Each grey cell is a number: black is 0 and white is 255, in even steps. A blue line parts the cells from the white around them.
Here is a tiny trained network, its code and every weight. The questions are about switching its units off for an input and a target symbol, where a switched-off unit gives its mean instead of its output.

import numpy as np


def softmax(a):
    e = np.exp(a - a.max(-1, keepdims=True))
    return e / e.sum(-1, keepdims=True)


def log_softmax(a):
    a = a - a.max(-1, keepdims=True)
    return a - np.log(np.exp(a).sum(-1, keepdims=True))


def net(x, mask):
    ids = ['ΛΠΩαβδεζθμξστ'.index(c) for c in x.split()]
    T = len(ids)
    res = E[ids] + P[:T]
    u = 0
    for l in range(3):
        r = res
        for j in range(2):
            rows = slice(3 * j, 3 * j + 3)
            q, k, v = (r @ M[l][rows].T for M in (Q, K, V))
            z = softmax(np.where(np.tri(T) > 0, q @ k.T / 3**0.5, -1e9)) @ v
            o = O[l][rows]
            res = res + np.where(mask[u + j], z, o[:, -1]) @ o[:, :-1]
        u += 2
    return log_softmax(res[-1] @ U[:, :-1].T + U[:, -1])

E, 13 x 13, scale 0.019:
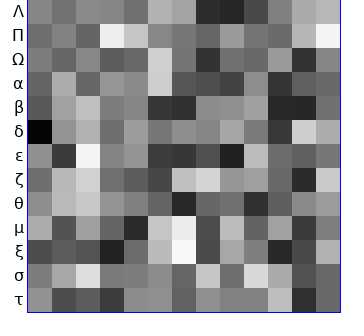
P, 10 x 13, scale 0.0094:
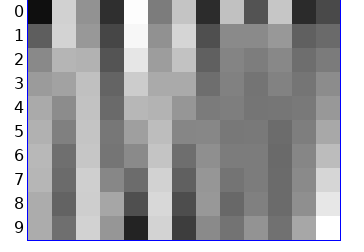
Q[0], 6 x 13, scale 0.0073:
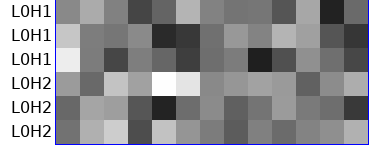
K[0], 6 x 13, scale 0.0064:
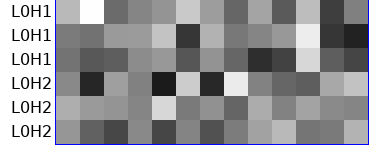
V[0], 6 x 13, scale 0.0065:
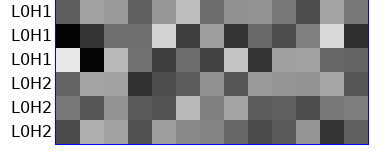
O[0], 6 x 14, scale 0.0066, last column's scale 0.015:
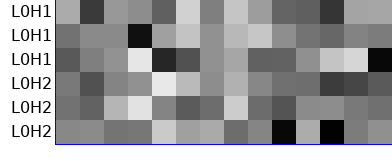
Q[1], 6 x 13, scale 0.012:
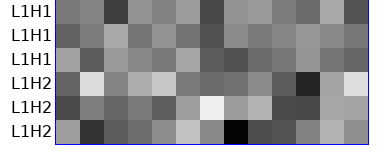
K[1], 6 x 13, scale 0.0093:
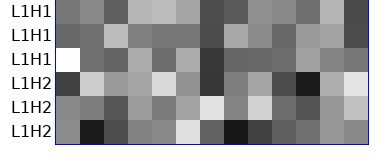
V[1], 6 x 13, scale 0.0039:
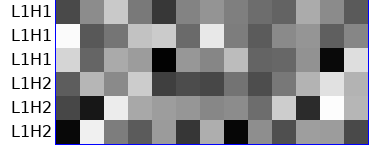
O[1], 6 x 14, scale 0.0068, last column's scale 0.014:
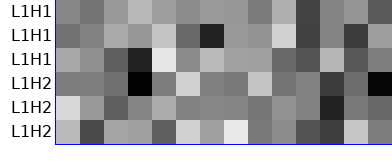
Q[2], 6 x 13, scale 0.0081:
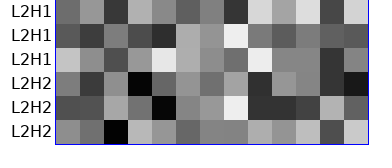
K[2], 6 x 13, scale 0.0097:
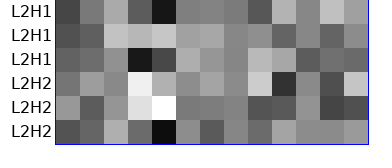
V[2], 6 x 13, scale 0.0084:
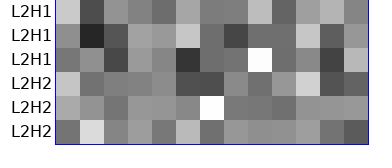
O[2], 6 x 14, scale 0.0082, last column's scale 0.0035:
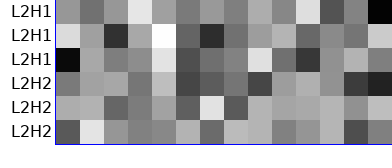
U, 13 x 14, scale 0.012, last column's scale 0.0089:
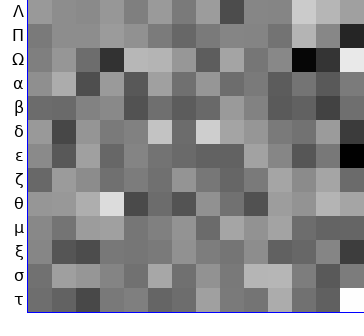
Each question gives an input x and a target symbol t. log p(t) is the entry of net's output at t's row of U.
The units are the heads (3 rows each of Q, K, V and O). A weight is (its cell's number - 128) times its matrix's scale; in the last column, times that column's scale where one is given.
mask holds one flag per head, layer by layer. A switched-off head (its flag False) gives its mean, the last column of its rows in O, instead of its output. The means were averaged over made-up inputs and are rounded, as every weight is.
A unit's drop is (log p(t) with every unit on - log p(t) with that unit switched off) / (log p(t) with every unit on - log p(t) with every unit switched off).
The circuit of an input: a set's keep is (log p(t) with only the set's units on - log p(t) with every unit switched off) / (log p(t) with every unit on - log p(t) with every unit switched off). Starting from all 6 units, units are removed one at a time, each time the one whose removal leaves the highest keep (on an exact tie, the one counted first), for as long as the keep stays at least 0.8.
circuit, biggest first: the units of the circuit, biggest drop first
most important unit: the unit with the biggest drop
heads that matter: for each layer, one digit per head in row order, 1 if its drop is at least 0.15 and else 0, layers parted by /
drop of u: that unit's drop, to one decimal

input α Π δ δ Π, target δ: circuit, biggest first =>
L2H2, L0H1
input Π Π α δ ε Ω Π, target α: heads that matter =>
01 / 01 / 11
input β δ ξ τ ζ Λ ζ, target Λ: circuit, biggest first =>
L1H1, L0H1
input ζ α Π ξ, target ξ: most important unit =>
L1H2
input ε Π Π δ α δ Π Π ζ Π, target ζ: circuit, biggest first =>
L1H2, L2H1
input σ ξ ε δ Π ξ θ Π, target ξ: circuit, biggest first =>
L1H2, L2H2
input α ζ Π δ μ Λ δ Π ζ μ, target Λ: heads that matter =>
01 / 10 / 00
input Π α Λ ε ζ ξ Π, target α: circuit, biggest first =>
L1H2, L0H2, L2H1, L2H2
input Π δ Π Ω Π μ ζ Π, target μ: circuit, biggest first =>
L1H2, L2H1, L2H2, L0H2
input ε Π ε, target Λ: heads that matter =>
11 / 01 / 00
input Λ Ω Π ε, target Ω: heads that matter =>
10 / 01 / 00
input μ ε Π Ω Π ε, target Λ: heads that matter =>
11 / 10 / 00
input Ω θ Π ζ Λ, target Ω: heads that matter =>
00 / 01 / 00
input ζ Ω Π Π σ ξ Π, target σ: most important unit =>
L0H2
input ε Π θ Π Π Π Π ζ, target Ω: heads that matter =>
00 / 11 / 00
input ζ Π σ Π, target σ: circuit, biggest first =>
L2H2, L1H1, L0H1
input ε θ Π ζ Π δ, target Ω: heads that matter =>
10 / 00 / 00
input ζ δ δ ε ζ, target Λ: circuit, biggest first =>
L1H2, L2H1
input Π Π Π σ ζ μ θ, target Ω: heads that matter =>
00 / 11 / 00
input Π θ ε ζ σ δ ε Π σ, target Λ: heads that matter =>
11 / 10 / 00
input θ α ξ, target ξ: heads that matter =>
00 / 01 / 01
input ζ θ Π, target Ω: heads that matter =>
01 / 00 / 00
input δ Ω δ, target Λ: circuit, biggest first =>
L1H2, L1H1, L2H1, L0H1
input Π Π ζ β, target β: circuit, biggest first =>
L2H1
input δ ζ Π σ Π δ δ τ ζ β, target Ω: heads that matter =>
00 / 11 / 00
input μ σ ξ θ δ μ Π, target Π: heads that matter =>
01 / 01 / 10
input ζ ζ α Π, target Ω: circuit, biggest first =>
L1H2
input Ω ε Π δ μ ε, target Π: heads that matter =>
10 / 10 / 10
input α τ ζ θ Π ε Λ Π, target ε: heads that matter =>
01 / 01 / 01
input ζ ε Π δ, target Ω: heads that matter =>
00 / 00 / 00
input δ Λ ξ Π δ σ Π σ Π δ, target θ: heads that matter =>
11 / 10 / 00
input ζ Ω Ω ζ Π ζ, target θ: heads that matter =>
10 / 00 / 00
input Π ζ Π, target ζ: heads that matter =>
00 / 11 / 10
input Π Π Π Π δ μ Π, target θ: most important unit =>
L1H1
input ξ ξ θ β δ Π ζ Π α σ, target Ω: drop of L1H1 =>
0.5
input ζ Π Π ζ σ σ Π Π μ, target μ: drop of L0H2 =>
0.2
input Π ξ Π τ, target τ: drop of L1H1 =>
0.1
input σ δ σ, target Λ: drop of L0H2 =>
0.2
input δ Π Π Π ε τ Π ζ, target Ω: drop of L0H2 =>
-0.1
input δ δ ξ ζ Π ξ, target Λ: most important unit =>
L1H2
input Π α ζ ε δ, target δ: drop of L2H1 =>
0.2
